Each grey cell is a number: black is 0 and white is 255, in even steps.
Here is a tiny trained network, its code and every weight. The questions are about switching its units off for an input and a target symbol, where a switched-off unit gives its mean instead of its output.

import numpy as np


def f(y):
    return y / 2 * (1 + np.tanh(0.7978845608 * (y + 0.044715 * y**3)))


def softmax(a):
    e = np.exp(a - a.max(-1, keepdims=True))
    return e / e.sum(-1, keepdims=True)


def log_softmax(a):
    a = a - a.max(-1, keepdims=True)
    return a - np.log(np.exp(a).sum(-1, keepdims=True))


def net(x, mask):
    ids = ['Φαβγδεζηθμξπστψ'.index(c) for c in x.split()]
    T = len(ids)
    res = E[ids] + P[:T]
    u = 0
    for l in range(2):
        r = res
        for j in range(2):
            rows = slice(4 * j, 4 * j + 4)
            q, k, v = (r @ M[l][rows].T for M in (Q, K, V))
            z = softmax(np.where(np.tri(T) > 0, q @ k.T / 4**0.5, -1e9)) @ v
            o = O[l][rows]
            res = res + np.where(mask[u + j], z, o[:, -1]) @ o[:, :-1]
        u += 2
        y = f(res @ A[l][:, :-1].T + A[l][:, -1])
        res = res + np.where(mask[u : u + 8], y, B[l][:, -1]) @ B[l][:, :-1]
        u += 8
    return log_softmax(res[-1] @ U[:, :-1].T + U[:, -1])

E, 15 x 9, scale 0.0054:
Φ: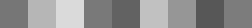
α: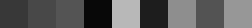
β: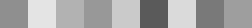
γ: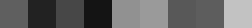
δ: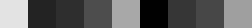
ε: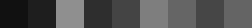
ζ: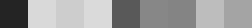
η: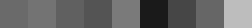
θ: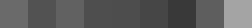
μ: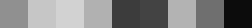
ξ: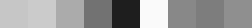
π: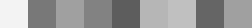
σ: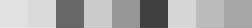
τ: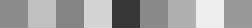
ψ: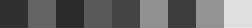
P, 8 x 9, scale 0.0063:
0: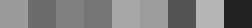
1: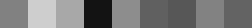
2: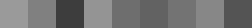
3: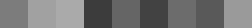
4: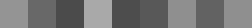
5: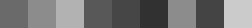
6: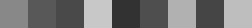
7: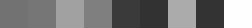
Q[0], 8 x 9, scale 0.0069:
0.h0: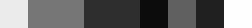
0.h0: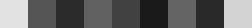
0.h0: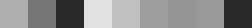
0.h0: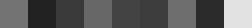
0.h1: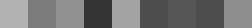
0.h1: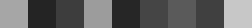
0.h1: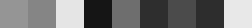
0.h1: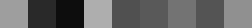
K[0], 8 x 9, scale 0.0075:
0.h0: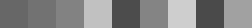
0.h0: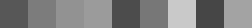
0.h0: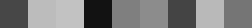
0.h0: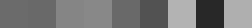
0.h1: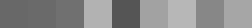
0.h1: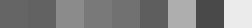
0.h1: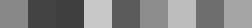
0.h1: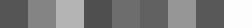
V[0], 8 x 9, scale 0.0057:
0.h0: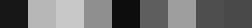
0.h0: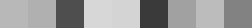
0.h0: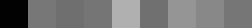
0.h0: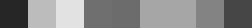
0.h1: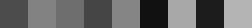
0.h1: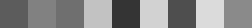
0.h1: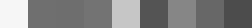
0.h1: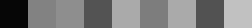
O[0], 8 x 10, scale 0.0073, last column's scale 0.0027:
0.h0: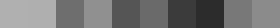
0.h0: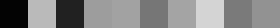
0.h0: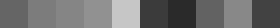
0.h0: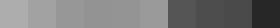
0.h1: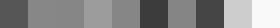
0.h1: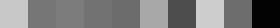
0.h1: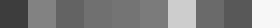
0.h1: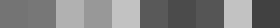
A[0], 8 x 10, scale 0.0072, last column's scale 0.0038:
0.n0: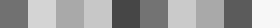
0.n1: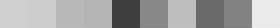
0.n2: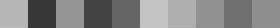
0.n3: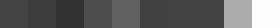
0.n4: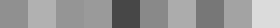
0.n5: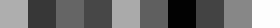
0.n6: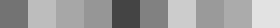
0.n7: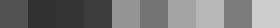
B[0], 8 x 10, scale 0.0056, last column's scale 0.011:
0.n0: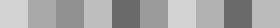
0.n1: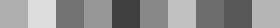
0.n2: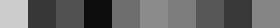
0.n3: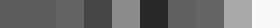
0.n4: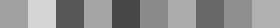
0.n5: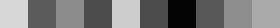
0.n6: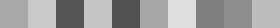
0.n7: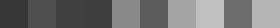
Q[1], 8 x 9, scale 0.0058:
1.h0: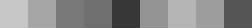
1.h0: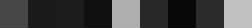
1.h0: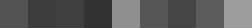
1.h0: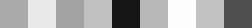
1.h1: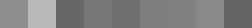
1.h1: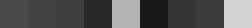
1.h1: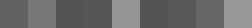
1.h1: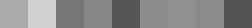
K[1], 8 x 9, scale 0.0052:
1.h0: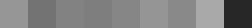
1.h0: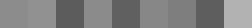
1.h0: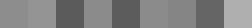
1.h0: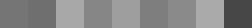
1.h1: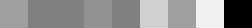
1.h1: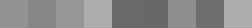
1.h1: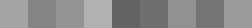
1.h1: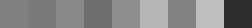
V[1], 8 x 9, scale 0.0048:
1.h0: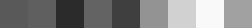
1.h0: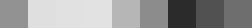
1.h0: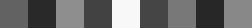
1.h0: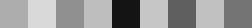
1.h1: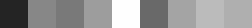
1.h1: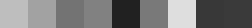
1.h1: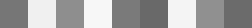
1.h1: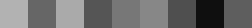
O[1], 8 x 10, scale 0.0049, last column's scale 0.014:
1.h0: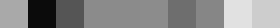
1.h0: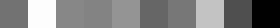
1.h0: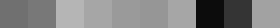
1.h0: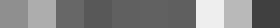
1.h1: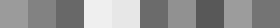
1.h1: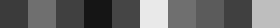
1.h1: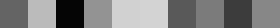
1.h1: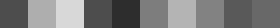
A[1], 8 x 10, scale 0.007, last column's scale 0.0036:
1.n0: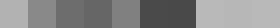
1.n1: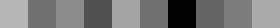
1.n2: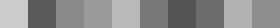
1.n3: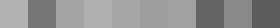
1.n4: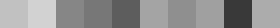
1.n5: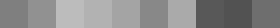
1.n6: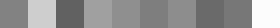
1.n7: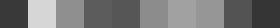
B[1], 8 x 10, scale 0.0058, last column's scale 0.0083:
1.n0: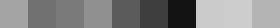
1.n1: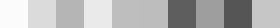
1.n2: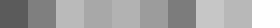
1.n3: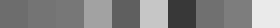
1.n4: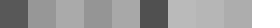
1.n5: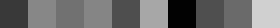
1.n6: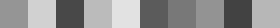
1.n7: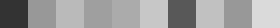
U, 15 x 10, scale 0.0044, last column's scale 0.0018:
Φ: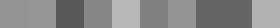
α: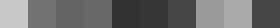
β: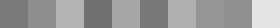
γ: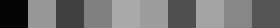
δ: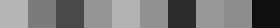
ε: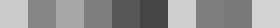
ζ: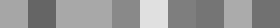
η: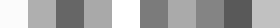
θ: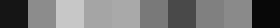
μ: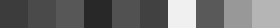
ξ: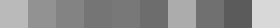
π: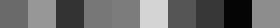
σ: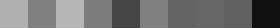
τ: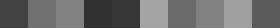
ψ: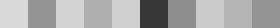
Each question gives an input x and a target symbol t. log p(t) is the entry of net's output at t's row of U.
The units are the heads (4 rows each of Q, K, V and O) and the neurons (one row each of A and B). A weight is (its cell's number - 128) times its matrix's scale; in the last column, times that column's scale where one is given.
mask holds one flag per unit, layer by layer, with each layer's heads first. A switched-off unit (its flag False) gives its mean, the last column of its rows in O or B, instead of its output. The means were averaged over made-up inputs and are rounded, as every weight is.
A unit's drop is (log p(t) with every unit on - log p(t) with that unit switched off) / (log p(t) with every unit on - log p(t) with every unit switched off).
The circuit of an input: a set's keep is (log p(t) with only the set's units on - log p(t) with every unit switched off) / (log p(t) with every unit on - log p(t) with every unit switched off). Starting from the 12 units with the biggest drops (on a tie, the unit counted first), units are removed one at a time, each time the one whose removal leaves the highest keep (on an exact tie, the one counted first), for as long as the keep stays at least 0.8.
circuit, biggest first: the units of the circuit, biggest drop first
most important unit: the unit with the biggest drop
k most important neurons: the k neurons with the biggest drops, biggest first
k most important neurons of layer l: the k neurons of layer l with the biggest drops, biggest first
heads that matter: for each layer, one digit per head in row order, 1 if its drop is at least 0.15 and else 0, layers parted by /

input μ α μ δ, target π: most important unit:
1.h0
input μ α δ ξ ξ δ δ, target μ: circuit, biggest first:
[0.h1, 0.h0, 0.n3, 1.n1]
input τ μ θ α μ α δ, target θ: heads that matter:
01 / 11
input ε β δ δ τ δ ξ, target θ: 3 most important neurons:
[1.n7, 0.n5, 1.n5]
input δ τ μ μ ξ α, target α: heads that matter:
01 / 10
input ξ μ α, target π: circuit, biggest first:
[0.h0, 1.h1, 1.n4, 1.n2]
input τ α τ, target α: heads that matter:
01 / 10
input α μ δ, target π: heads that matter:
00 / 11
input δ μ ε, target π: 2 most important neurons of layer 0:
[0.n0, 0.n3]
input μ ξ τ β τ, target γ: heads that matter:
10 / 11
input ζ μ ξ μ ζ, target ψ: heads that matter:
11 / 10
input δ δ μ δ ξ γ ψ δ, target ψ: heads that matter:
01 / 01
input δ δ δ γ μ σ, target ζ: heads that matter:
10 / 11
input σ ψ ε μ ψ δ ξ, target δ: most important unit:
1.h1
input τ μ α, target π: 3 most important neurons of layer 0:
[0.n0, 0.n7, 0.n5]
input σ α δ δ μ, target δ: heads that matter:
11 / 11
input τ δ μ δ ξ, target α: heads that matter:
01 / 10
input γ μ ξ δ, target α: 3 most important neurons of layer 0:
[0.n4, 0.n1, 0.n5]
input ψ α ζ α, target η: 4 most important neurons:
[1.n1, 0.n5, 0.n3, 0.n0]
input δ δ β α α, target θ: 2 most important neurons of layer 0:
[0.n1, 0.n3]
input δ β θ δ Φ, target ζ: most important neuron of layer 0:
[0.n7]
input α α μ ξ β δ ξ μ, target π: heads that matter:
00 / 10
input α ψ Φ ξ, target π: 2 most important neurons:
[1.n5, 0.n1]
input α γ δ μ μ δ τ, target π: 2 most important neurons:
[1.n5, 1.n3]
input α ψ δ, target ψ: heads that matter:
00 / 01
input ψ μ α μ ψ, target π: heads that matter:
10 / 11
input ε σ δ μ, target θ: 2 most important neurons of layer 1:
[1.n7, 1.n5]
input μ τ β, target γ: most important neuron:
[1.n7]
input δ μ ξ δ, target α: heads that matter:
10 / 10
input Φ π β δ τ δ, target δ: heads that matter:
00 / 11
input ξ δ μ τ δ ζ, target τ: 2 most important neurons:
[0.n2, 1.n7]
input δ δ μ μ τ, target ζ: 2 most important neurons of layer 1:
[1.n3, 1.n2]
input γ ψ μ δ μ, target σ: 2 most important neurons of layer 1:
[1.n5, 1.n3]
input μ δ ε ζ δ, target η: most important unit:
1.n1
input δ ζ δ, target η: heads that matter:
10 / 11
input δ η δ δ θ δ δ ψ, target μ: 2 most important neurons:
[1.n1, 0.n3]
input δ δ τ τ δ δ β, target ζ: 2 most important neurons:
[0.n7, 1.n3]
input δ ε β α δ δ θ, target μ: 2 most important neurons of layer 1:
[1.n1, 1.n7]
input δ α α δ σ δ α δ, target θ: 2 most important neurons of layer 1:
[1.n5, 1.n2]
